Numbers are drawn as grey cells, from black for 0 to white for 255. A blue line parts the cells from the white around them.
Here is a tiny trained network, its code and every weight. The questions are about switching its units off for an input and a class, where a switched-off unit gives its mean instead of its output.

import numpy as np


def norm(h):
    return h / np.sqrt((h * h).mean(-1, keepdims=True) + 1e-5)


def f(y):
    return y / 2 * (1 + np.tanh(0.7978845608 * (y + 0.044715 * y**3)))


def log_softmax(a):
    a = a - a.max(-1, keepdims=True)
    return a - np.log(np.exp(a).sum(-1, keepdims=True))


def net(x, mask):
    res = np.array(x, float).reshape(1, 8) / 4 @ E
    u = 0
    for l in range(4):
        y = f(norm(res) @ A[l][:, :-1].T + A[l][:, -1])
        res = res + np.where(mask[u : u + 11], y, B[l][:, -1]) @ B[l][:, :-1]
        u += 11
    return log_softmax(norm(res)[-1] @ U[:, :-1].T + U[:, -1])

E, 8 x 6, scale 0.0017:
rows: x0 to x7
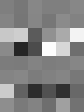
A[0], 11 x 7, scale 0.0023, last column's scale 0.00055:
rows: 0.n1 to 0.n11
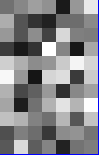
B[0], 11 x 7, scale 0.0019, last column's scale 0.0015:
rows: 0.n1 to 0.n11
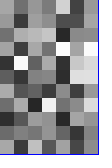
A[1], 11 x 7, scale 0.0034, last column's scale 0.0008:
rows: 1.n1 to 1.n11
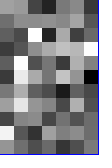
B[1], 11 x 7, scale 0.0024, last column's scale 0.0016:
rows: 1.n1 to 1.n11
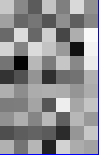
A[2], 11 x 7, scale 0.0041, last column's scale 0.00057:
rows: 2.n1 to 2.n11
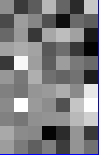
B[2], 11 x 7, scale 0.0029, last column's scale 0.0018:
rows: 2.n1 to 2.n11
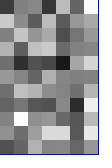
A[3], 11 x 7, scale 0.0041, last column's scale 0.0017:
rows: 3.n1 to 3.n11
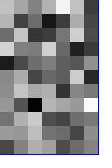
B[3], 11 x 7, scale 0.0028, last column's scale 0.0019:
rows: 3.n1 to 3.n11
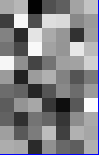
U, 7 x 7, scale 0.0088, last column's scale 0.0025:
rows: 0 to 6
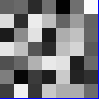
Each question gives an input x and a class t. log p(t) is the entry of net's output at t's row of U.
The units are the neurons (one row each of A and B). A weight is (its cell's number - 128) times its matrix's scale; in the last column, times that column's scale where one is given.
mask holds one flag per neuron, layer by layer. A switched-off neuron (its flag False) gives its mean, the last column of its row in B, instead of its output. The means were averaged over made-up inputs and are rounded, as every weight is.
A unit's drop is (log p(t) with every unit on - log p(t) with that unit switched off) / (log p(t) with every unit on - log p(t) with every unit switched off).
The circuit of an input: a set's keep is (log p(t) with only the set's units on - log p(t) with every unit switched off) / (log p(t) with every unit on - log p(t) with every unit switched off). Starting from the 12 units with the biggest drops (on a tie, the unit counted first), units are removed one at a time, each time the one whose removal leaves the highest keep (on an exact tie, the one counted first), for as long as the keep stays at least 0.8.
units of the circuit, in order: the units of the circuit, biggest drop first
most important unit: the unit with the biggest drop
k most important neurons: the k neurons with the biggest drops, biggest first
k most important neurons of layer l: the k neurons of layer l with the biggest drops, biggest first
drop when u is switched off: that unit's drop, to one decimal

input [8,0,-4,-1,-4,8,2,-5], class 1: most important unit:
3.n4
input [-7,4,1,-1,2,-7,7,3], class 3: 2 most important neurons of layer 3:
3.n3, 3.n2
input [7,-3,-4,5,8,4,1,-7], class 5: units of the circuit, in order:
2.n1, 3.n5
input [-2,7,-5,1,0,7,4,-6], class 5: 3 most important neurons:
2.n1, 0.n4, 1.n4
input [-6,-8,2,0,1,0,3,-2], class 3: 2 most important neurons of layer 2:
2.n10, 2.n5
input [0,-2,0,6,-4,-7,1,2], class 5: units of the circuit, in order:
2.n1, 1.n3, 2.n10
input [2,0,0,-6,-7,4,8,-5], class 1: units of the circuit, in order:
2.n10, 3.n4
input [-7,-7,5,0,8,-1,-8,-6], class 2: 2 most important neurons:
1.n6, 2.n5
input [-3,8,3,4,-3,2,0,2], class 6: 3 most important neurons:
2.n5, 1.n4, 2.n3
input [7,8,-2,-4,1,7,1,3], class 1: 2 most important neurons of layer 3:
3.n4, 3.n1
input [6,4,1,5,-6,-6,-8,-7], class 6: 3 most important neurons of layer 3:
3.n3, 3.n1, 3.n6
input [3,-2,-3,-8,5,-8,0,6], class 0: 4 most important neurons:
1.n3, 2.n5, 1.n4, 3.n7
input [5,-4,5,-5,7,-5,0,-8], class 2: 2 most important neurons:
3.n5, 1.n4
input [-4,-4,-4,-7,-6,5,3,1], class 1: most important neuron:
2.n10
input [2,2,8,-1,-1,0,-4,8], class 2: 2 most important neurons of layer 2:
2.n5, 2.n10
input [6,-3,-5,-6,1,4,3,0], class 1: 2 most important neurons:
2.n10, 3.n4
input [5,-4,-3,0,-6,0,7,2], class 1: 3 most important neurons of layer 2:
2.n10, 2.n8, 2.n5
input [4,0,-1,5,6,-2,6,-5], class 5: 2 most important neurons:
2.n1, 1.n3
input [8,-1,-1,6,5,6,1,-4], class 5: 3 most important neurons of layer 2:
2.n1, 2.n10, 2.n4
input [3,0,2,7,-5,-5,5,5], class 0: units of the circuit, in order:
3.n8
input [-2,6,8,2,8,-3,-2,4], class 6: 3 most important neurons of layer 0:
0.n5, 0.n8, 0.n4
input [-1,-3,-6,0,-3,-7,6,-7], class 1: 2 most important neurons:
1.n5, 3.n4
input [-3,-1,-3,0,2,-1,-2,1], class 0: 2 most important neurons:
1.n3, 2.n10
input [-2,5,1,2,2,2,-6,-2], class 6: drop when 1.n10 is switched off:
-0.1
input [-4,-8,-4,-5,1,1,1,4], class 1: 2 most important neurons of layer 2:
2.n10, 2.n4
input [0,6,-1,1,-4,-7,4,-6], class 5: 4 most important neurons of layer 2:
2.n1, 2.n10, 2.n3, 2.n9
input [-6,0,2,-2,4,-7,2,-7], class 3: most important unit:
3.n1
